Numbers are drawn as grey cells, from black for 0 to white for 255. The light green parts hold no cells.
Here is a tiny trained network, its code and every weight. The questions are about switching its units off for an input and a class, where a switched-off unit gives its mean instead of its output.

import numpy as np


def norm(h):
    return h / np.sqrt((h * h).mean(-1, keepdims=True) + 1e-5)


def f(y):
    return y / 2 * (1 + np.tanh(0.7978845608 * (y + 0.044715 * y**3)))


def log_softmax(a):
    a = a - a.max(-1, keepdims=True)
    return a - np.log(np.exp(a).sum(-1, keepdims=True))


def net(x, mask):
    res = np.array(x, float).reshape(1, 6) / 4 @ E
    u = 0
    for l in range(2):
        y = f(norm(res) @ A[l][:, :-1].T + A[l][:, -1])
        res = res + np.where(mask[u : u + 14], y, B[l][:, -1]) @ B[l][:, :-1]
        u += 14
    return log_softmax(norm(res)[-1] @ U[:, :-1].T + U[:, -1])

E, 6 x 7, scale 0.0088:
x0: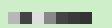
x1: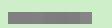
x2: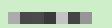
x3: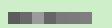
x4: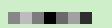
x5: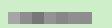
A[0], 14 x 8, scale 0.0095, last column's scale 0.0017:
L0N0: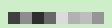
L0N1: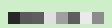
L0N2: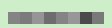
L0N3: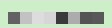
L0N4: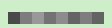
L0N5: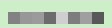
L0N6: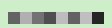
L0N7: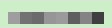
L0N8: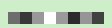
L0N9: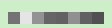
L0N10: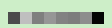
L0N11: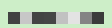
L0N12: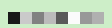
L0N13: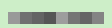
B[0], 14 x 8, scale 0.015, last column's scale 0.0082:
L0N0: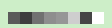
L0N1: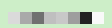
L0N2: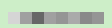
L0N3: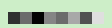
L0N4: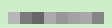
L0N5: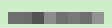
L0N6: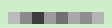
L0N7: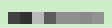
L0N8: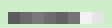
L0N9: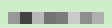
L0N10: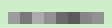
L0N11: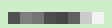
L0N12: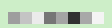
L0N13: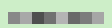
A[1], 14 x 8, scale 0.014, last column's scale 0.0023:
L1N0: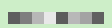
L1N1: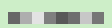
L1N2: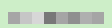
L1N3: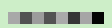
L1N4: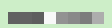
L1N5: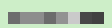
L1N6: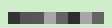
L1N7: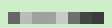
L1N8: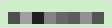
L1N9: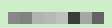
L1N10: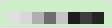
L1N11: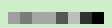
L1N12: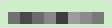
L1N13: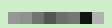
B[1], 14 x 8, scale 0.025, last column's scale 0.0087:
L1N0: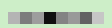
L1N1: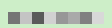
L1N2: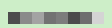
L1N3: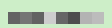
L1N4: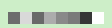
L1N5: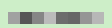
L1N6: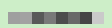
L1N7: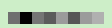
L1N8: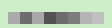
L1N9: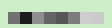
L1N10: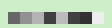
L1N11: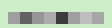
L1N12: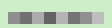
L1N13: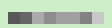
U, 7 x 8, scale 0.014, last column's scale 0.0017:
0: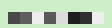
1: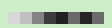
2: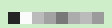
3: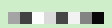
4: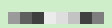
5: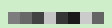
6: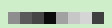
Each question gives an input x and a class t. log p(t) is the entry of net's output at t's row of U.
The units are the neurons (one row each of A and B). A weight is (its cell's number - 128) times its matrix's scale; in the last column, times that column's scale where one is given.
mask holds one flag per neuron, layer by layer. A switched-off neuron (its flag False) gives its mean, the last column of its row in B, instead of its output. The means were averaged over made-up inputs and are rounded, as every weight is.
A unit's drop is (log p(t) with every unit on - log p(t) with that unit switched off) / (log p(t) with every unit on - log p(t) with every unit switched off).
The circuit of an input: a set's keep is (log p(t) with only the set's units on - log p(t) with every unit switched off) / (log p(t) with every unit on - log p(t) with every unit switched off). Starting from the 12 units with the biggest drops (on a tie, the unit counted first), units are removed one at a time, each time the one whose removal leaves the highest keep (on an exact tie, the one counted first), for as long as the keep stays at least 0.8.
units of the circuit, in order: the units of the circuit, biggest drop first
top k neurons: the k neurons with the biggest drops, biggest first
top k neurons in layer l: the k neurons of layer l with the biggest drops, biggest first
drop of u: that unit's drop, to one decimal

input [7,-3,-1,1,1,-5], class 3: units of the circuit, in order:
(L1N11)
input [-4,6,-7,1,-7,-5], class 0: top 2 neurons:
(L0N12 L0N1)
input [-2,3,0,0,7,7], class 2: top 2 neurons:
(L0N3 L0N11)
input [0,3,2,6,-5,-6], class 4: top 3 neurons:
(L0N12 L0N1 L1N4)
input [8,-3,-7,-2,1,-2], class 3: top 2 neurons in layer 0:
(L0N11 L0N8)
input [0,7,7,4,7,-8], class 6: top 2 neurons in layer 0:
(L0N12 L0N1)
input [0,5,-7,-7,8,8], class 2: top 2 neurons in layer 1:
(L1N1 L1N2)
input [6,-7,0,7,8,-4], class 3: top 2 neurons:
(L0N12 L1N11)
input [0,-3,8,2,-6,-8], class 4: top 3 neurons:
(L0N1 L0N12 L0N11)
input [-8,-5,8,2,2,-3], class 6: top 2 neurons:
(L0N11 L1N8)
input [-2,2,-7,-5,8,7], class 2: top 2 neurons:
(L0N12 L1N1)
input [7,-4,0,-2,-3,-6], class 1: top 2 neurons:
(L0N12 L1N6)
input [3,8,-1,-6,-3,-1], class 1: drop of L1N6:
0.1
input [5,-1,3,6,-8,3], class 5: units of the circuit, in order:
(L0N8)
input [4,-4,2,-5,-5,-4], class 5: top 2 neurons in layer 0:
(L0N8 L0N3)
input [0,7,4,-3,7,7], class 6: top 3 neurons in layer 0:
(L0N12 L0N1 L0N11)
